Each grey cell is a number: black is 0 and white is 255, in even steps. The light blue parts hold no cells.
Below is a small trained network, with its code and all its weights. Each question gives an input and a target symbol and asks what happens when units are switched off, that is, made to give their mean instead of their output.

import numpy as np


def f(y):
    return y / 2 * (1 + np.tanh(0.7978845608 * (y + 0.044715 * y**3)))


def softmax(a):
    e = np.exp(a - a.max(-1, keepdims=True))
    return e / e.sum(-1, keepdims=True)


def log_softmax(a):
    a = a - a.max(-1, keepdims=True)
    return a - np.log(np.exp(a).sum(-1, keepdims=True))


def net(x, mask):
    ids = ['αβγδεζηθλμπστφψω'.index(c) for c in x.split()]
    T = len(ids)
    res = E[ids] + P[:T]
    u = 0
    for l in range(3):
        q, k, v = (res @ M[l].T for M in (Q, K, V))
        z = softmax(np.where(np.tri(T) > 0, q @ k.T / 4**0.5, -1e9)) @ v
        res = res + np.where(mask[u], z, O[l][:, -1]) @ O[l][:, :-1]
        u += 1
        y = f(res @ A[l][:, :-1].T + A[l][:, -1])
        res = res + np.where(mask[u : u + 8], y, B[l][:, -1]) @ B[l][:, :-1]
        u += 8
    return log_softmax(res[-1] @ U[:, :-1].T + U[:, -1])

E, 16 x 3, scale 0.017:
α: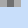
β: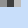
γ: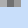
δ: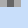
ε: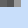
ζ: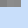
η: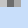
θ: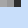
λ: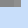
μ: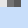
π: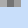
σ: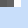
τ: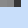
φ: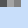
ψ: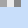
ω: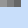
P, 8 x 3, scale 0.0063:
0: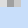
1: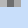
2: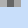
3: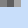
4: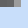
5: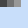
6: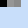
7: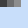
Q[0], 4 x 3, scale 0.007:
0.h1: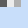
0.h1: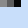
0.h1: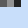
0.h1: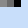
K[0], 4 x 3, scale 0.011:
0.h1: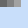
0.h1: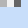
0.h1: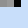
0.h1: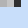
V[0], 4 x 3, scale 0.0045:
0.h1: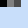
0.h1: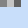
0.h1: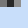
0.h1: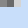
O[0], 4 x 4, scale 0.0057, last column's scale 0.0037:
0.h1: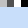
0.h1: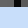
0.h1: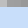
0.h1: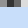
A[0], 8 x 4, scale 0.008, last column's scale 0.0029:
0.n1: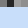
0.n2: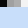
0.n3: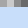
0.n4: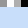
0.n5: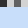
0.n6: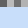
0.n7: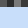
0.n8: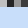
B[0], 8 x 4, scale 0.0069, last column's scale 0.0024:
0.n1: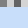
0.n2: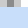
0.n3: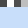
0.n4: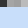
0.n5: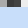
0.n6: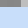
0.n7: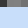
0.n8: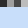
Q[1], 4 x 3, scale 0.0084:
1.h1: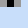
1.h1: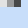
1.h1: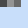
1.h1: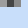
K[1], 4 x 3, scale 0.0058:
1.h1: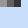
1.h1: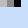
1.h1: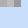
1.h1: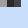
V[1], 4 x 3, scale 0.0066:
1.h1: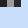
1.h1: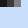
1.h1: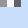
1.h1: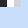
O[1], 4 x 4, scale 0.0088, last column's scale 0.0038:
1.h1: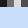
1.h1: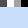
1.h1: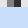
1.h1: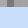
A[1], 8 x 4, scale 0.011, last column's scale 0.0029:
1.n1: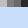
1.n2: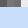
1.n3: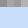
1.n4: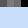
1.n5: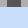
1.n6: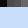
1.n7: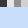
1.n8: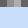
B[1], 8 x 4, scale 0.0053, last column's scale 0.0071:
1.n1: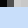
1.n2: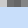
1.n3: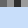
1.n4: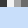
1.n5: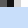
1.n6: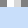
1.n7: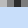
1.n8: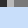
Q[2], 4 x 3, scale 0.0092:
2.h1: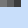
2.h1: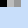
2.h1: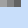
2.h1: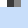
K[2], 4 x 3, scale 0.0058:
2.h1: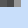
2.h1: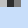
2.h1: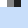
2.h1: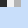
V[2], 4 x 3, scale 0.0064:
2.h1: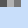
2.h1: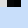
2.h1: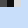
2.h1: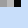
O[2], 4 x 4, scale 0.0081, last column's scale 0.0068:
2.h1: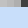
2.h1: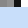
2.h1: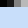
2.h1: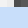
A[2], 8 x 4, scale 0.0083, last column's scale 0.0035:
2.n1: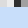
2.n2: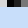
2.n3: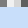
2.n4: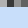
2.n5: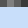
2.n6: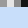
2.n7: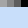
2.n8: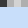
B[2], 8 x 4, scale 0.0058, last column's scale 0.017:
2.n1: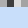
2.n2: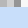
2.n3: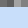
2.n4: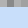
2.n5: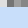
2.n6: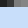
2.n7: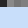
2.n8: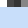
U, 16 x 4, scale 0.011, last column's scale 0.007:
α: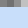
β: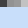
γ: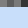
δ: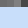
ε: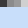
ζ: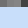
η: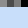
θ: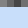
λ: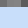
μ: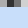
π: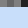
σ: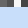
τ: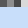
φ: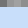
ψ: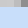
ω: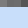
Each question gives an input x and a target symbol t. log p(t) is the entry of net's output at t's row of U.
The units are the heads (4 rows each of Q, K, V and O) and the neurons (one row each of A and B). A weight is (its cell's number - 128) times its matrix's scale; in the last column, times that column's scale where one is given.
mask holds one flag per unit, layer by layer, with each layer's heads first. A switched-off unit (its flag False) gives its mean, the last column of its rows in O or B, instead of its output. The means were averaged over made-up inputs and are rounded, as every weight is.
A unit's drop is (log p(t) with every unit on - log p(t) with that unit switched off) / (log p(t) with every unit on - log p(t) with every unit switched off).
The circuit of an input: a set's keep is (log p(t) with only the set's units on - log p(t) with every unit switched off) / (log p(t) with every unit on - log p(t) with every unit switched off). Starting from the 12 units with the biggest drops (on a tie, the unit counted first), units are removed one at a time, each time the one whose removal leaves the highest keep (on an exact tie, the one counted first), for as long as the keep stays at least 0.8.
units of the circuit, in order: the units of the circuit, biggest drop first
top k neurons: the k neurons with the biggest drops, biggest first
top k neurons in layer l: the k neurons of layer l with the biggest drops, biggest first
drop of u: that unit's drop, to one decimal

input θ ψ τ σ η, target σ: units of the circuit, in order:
(1.h1; 2.h1)
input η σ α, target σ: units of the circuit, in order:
(2.h1)
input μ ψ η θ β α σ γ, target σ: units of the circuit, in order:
(2.h1; 1.h1)
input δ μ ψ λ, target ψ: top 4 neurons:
(0.n4; 0.n3; 2.n2; 0.n2)
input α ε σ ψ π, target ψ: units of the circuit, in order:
(2.h1; 0.n3)
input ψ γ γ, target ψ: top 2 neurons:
(0.n4; 0.n3)
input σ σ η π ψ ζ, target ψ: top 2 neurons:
(0.n4; 0.n3)
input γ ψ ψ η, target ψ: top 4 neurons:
(0.n4; 0.n3; 2.n2; 0.n2)
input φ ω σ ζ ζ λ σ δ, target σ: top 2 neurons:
(1.n8; 0.n3)
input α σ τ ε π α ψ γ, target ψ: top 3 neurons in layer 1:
(1.n5; 1.n1; 1.n3)
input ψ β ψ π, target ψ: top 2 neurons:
(0.n4; 0.n3)
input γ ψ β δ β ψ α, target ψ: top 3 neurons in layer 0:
(0.n4; 0.n3; 0.n1)
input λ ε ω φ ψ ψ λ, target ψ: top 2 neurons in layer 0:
(0.n4; 0.n3)
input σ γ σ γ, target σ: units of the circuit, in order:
(2.h1)
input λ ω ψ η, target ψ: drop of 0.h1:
0.1
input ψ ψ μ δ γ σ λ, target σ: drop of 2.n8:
0.0
